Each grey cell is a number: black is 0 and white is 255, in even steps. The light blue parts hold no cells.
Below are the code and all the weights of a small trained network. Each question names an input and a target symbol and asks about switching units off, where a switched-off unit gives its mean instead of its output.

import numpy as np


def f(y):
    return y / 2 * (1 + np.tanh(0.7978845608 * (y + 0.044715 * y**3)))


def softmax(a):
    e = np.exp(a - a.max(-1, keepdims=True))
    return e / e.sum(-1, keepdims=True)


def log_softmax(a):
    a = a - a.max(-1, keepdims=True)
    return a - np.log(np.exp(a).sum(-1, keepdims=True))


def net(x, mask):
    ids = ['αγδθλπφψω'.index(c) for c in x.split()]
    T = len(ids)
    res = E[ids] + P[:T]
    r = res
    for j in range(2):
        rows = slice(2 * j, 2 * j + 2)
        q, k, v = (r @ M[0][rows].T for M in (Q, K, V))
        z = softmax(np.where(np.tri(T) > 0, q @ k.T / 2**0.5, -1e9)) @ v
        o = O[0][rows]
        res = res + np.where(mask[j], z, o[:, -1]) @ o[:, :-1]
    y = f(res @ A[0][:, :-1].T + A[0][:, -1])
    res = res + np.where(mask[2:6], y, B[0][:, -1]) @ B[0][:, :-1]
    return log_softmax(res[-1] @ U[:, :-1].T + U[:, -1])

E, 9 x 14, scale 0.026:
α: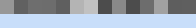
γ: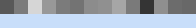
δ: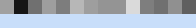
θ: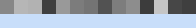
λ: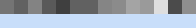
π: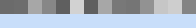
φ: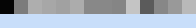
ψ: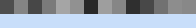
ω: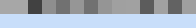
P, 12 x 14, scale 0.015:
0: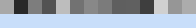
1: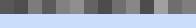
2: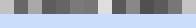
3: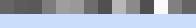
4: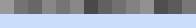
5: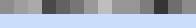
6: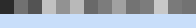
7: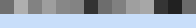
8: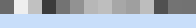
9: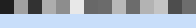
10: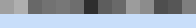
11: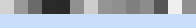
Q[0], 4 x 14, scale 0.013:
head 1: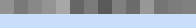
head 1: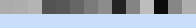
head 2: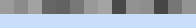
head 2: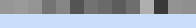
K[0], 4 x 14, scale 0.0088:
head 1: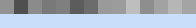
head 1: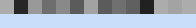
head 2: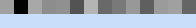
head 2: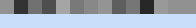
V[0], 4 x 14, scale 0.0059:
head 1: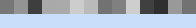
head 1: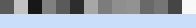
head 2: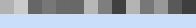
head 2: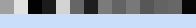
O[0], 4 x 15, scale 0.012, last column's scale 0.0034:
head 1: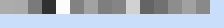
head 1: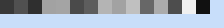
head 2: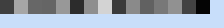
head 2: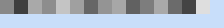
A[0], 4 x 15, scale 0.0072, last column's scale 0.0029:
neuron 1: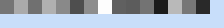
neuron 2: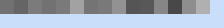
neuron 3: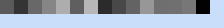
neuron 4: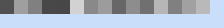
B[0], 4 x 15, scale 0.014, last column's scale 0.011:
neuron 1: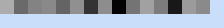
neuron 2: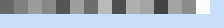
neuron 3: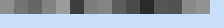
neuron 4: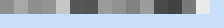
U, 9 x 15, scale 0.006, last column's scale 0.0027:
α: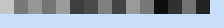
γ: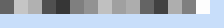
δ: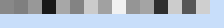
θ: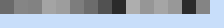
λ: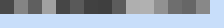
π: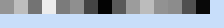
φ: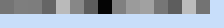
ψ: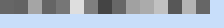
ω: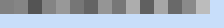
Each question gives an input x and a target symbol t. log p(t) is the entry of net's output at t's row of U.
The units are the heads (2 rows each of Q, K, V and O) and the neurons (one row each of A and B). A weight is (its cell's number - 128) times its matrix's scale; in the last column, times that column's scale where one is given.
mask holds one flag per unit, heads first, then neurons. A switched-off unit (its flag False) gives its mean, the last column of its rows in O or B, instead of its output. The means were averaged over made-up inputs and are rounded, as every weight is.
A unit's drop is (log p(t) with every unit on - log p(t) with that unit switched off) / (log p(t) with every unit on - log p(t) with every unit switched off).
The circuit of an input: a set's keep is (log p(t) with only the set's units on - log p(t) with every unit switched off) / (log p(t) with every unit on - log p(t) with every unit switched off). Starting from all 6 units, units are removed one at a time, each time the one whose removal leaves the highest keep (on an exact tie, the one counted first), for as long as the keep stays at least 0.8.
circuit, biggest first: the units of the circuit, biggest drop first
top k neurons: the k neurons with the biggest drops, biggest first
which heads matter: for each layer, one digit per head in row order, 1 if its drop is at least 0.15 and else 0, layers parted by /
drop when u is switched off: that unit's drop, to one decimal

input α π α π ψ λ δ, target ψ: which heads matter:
01
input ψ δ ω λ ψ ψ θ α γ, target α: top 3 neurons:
[neuron 1; neuron 2; neuron 4]
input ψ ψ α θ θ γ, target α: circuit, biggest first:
[head 2; neuron 1]
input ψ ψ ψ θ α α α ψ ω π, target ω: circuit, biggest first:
[head 1; head 2]
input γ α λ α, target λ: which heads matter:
10
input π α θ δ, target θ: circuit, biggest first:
[head 2; head 1]
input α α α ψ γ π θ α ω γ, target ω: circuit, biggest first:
[head 1]
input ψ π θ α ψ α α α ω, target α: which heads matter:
01
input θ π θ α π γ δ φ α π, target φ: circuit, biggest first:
[head 1; neuron 4; head 2]
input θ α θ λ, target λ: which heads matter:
10
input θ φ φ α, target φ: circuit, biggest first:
[head 2; head 1]
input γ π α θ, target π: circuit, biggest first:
[head 1; head 2]
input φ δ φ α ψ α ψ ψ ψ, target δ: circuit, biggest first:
[head 2; neuron 1]
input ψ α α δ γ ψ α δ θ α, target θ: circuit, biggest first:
[head 2]
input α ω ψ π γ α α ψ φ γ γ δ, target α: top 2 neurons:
[neuron 1; neuron 2]
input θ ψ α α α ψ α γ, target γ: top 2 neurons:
[neuron 4; neuron 1]
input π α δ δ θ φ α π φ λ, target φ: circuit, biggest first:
[head 1; head 2; neuron 2]
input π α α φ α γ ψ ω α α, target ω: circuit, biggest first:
[head 1; head 2]
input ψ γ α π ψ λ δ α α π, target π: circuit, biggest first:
[head 1; neuron 4]
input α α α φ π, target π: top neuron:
[neuron 2]
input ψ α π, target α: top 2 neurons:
[neuron 4; neuron 1]
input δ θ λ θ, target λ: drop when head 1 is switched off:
0.9
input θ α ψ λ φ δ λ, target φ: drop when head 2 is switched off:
0.3
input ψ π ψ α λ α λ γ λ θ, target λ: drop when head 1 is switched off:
1.0
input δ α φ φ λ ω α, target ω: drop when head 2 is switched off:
0.1
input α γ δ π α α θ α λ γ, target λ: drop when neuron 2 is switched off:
0.0
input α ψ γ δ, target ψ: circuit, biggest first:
[head 2]
